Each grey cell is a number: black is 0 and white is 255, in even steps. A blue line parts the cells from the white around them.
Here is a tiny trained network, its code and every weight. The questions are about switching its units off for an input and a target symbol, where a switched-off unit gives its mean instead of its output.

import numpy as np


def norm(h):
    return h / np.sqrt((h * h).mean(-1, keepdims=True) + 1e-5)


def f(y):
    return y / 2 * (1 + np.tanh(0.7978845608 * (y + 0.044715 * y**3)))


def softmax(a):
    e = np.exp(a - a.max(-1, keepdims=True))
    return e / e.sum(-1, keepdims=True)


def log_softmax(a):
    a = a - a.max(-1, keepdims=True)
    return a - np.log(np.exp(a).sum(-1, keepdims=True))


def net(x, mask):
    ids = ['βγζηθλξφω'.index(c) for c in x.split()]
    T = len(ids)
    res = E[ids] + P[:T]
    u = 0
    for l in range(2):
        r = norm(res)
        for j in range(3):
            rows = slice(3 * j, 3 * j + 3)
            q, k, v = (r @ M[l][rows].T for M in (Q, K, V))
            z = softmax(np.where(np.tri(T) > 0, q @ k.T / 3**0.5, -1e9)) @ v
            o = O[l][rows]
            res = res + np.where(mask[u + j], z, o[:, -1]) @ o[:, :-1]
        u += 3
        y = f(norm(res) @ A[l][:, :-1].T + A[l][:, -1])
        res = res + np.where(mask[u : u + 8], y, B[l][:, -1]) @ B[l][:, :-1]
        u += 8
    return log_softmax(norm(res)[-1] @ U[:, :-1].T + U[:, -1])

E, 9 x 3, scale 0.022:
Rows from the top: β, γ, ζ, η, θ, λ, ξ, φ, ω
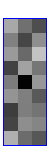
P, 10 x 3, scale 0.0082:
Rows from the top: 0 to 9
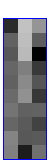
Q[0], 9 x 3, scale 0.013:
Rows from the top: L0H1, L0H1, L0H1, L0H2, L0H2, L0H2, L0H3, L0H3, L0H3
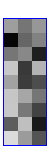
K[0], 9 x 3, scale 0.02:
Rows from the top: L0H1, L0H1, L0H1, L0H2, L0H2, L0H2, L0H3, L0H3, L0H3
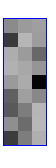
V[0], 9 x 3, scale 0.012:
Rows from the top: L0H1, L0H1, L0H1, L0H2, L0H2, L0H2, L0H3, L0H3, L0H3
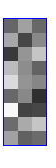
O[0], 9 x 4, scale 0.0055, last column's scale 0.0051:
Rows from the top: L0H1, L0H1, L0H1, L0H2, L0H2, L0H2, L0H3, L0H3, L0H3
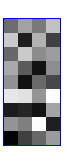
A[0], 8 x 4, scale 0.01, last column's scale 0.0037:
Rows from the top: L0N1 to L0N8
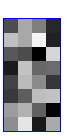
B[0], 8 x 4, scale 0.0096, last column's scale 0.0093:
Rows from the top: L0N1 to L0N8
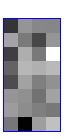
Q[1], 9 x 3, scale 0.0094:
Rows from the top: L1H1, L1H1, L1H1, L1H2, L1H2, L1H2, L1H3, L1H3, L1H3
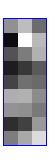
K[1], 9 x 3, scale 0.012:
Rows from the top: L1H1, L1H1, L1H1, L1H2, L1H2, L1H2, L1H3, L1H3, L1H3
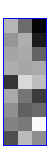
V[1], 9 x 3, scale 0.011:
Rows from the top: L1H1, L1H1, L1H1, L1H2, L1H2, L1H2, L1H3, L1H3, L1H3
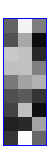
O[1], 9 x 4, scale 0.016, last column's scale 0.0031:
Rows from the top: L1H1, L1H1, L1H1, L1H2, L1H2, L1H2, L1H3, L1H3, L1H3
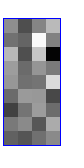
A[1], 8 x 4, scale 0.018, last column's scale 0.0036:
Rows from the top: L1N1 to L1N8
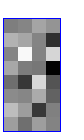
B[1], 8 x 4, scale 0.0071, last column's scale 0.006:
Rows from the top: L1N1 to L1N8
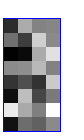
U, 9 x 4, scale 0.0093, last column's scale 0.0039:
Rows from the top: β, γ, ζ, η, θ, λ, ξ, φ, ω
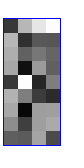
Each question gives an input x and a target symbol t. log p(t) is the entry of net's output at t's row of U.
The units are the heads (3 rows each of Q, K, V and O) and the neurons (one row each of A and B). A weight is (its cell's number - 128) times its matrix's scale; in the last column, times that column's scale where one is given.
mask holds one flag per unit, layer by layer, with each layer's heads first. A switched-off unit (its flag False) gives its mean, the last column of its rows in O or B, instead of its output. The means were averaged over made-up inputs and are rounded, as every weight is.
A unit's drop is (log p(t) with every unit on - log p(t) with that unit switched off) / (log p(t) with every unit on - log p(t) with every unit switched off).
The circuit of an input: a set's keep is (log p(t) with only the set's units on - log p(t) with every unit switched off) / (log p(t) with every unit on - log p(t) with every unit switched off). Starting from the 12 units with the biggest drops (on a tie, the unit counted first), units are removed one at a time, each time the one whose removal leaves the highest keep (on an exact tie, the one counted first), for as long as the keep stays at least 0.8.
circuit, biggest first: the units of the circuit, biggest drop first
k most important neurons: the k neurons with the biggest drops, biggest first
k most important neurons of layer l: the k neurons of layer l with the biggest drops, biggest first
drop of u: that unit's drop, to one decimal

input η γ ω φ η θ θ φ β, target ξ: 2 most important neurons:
L0N3, L0N4
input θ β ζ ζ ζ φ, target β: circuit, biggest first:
L1H1, L0H1
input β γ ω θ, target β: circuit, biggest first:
L1H2, L1H1
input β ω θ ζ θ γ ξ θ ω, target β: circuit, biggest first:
L1H1, L0H3
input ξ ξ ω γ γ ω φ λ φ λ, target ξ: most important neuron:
L0N3
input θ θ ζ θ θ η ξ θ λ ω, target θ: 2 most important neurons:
L0N8, L1N3
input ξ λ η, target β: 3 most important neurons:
L0N4, L0N5, L0N1
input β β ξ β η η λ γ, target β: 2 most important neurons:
L0N3, L0N8
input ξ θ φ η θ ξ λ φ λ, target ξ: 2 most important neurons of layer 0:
L0N8, L0N2
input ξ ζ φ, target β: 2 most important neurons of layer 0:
L0N4, L0N5
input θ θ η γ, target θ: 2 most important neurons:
L0N8, L0N3
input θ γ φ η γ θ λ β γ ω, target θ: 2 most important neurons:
L0N8, L0N2
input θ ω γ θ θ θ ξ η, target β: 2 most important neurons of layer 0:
L0N4, L0N3
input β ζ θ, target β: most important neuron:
L0N8
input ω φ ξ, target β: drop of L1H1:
0.3
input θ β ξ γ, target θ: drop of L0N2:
0.0
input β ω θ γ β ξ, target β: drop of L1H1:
0.4
